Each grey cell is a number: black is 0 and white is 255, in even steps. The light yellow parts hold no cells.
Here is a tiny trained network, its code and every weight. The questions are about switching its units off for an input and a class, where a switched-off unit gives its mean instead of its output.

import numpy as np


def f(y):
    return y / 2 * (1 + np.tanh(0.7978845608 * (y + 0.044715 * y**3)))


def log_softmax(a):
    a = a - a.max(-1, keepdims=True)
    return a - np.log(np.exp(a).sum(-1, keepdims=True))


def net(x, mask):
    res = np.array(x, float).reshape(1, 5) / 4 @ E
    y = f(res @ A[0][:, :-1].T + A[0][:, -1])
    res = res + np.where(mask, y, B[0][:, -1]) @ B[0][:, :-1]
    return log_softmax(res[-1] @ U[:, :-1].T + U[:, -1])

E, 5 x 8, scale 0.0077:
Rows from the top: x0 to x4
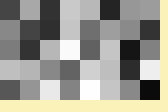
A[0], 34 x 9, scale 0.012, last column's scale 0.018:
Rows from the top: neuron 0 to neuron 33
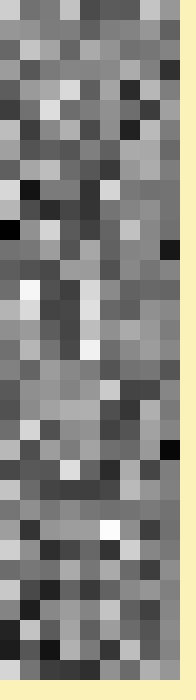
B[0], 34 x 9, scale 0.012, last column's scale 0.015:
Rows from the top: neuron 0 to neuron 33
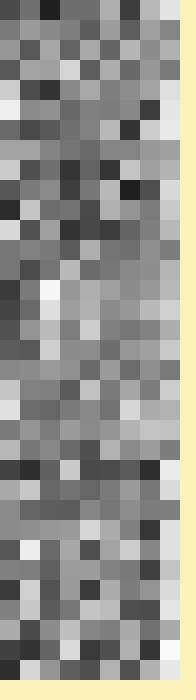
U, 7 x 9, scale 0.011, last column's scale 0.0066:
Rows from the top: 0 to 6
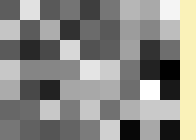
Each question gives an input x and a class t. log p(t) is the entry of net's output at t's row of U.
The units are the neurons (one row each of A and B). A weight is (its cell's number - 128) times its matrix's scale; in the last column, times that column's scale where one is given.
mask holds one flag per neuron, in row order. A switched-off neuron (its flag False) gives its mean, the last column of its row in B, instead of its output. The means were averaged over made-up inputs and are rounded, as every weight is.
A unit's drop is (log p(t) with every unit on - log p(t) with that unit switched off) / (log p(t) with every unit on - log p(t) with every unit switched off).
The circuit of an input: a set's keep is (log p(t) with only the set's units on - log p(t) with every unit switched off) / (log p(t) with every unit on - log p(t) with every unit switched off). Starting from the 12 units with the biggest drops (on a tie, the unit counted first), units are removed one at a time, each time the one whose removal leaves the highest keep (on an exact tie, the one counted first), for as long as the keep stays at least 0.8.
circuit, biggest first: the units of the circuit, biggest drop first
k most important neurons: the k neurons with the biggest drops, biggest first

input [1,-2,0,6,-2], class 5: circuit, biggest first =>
(neuron 15; neuron 17)
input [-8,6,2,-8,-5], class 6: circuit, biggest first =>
(neuron 9)
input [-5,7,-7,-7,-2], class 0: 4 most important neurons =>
(neuron 27; neuron 24; neuron 10; neuron 29)
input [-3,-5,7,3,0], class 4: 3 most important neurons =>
(neuron 4; neuron 20; neuron 33)
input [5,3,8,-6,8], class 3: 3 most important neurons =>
(neuron 30; neuron 26; neuron 5)
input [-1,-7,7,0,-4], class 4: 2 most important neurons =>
(neuron 4; neuron 20)
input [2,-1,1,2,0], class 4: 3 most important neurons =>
(neuron 14; neuron 26; neuron 16)
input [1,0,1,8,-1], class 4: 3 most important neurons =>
(neuron 0; neuron 4; neuron 6)
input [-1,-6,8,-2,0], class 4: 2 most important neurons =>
(neuron 4; neuron 6)
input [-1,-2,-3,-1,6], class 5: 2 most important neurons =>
(neuron 14; neuron 30)
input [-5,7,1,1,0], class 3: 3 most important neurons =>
(neuron 26; neuron 0; neuron 30)
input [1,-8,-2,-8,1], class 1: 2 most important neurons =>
(neuron 11; neuron 8)
